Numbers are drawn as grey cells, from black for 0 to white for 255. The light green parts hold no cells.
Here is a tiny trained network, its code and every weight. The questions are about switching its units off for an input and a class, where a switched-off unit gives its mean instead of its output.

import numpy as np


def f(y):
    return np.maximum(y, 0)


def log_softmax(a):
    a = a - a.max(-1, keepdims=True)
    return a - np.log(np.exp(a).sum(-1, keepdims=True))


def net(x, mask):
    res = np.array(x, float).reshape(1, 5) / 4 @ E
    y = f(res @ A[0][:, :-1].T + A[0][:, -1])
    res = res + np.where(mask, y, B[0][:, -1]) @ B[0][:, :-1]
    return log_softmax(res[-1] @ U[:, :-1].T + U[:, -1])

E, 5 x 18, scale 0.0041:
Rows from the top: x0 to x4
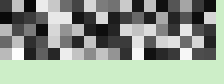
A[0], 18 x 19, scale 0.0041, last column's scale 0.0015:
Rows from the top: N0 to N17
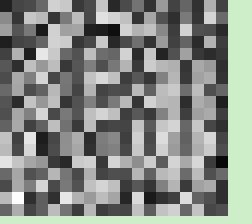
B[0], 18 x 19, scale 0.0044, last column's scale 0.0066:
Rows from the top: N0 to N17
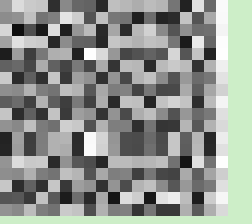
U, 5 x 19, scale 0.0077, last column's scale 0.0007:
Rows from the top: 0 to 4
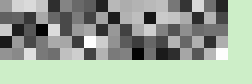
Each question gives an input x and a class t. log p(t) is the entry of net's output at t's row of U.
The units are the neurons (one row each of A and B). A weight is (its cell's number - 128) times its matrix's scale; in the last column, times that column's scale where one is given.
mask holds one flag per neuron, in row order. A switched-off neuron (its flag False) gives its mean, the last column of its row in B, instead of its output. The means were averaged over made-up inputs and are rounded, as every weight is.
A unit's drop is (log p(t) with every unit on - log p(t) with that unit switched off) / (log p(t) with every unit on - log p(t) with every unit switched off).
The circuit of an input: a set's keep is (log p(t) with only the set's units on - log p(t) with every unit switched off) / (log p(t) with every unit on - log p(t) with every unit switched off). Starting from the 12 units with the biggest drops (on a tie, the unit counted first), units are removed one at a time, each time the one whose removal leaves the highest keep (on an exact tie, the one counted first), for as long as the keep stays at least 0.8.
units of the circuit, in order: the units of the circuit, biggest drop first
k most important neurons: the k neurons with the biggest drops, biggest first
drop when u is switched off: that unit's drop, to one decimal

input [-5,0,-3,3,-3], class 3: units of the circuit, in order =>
N11
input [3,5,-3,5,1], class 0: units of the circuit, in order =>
N3, N0
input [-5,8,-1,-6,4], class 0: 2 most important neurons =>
N3, N0
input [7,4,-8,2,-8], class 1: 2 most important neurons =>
N8, N5
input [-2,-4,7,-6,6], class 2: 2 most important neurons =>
N2, N8
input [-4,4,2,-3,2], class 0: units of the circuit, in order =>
N3, N0
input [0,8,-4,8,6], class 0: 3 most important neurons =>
N3, N0, N1
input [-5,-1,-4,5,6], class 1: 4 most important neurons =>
N16, N4, N1, N2
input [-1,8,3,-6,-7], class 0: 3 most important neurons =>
N3, N0, N16
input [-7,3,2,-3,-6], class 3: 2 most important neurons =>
N11, N12
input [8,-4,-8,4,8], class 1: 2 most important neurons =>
N16, N2
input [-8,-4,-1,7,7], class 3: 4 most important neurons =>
N11, N12, N8, N5
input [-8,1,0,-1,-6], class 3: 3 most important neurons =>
N11, N12, N16
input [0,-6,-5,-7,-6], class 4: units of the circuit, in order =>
N1
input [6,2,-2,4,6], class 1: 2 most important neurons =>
N16, N11
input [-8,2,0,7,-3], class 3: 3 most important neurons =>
N11, N12, N1
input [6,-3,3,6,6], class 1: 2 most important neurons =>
N16, N11
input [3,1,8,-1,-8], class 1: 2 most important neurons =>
N8, N5
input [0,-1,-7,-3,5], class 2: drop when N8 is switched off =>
0.1
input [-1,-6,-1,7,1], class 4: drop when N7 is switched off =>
0.2
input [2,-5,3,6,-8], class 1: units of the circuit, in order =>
N8
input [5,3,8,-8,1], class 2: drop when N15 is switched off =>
-0.1
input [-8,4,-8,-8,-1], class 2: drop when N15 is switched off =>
0.5
